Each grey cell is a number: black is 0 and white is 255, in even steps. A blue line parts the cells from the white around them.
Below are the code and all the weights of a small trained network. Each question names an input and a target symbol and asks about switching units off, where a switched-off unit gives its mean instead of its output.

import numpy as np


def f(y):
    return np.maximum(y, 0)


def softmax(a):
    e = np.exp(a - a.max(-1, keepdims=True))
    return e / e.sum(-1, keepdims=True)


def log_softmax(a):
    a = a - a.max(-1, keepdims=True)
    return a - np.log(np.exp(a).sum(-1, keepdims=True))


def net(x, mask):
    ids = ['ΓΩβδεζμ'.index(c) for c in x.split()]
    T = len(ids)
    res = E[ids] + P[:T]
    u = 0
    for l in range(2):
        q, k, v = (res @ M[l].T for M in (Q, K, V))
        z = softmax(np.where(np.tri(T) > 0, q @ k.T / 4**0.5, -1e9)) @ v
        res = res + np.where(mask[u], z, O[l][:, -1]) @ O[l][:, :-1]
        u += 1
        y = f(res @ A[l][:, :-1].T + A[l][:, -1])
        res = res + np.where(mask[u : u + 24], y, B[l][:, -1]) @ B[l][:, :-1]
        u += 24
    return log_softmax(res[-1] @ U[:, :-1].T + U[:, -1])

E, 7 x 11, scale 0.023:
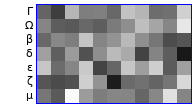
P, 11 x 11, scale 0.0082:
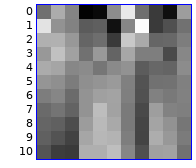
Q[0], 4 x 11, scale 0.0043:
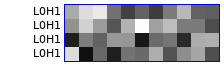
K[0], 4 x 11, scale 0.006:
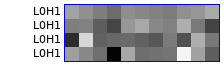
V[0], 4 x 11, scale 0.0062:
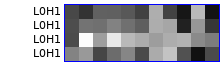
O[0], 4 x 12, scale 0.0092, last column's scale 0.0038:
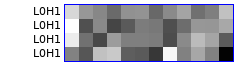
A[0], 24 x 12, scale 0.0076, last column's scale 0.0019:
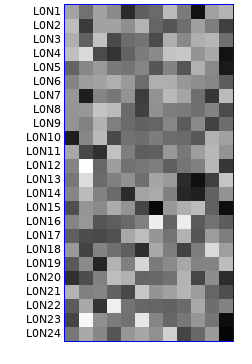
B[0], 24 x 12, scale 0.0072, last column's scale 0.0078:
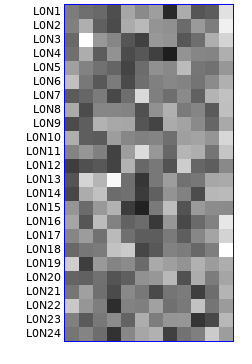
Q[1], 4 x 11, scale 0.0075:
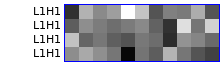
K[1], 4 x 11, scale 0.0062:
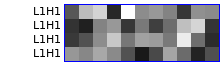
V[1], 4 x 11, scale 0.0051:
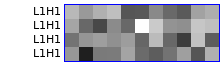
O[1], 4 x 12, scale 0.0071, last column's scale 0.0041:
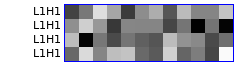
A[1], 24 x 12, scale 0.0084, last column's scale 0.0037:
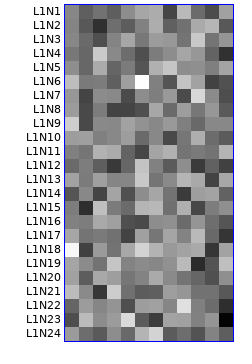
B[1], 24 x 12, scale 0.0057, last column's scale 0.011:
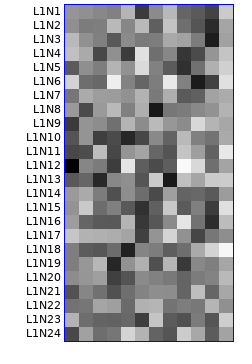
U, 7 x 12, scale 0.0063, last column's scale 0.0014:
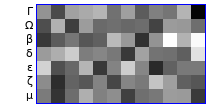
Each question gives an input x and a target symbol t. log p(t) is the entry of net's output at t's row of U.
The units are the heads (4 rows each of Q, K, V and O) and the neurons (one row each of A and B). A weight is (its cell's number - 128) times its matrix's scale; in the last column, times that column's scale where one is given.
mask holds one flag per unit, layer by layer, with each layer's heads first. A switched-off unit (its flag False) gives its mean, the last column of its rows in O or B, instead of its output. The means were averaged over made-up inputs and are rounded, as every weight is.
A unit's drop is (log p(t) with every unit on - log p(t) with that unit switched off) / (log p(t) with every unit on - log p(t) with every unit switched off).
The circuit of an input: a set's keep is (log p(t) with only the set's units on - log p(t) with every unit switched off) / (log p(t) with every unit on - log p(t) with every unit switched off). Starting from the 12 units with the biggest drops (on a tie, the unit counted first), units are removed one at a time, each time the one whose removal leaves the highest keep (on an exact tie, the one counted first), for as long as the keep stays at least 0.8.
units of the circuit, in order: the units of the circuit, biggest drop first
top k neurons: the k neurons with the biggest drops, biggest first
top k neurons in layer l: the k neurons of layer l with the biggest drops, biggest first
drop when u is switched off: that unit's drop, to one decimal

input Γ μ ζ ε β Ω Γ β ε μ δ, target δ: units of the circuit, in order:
[L0H1 L1N19]
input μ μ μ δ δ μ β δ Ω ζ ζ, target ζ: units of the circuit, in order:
[L1N3 L0N22 L1N5]
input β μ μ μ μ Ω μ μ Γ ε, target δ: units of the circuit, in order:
[L1H1 L1N19]
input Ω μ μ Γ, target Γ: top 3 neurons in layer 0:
[L0N10 L0N18 L0N4]
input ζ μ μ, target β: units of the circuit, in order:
[L1N6 L1N1]
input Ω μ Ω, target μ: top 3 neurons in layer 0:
[L0N24 L0N14 L0N9]
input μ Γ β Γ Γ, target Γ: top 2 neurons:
[L0N18 L1N18]
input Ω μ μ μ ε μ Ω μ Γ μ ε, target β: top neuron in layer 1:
[L1N6]
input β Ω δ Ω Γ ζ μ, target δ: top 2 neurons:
[L0N1 L0N15]
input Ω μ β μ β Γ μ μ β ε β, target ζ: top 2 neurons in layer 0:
[L0N11 L0N3]
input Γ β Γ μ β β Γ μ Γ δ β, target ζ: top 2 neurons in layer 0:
[L0N11 L0N16]
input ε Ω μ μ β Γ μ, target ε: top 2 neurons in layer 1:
[L1N6 L1N11]
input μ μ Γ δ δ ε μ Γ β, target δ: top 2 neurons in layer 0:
[L0N13 L0N11]
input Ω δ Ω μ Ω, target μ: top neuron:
[L1N8]
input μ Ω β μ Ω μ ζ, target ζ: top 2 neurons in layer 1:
[L1N3 L1N4]
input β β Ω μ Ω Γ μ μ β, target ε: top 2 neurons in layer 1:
[L1N6 L1N11]
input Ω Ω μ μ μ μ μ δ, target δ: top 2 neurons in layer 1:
[L1N18 L1N19]
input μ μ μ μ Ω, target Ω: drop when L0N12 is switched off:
0.1
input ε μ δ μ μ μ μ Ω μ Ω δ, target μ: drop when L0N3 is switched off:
0.2
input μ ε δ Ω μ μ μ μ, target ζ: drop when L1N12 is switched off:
0.3
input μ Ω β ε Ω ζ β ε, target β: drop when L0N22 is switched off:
-0.1
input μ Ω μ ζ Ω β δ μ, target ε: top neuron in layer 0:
[L0N18]
